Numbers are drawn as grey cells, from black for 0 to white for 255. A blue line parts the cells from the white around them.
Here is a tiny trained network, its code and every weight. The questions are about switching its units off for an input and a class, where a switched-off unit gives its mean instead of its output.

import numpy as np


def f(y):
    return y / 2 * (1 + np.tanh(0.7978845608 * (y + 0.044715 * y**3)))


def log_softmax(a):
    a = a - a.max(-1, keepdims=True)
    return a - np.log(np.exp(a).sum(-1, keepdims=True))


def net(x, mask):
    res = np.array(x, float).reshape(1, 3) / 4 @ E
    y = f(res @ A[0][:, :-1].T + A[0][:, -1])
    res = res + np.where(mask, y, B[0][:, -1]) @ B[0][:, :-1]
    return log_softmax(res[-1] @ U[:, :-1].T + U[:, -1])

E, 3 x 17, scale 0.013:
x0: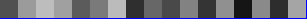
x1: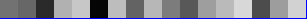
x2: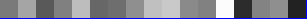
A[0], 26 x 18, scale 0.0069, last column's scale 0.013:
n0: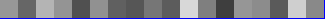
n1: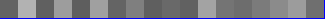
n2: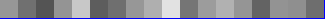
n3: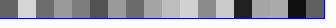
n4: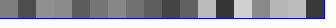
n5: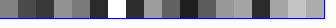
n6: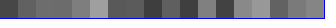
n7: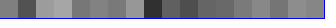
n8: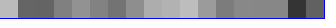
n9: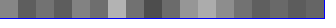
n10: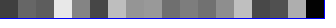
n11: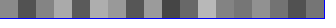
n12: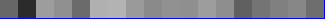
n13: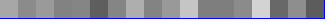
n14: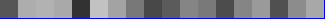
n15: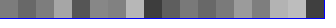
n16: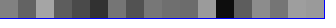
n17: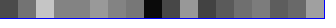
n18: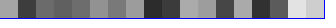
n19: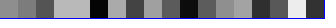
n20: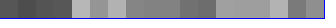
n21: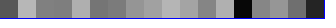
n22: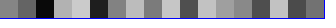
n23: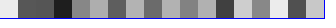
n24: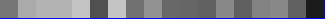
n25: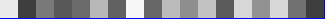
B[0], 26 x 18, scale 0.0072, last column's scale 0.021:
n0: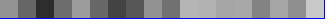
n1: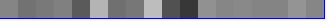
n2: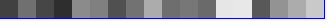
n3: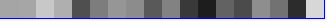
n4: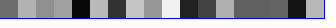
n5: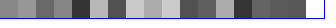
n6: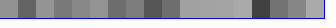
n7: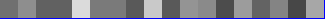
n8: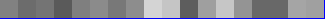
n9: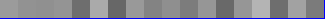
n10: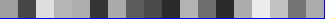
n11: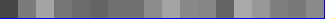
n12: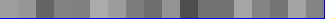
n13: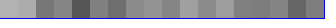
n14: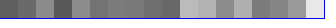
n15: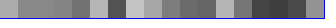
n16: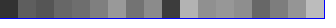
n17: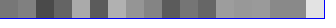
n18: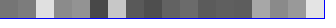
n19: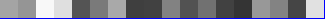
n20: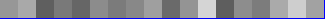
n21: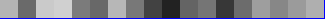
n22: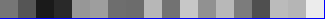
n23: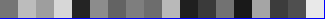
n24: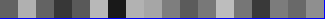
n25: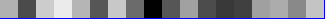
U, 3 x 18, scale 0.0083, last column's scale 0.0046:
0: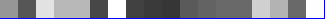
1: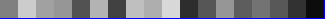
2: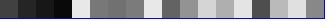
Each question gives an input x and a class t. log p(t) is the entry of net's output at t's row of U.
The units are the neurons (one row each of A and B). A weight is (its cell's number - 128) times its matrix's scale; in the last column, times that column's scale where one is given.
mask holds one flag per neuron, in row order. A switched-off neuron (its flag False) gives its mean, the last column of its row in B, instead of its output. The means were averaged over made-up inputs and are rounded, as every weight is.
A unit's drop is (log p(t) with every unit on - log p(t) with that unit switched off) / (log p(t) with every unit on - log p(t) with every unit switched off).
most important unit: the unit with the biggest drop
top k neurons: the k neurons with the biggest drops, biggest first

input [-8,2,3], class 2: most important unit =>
n22
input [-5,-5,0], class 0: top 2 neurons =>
n25, n5
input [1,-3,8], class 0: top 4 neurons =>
n21, n5, n4, n23
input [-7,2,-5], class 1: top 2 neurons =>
n4, n23
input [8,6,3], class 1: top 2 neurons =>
n5, n24
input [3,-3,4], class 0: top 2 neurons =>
n5, n4
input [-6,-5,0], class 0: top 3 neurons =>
n25, n5, n4
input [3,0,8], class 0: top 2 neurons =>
n21, n5
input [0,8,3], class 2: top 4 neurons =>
n22, n23, n2, n4
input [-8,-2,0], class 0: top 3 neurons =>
n25, n5, n4
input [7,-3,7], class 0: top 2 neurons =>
n21, n5
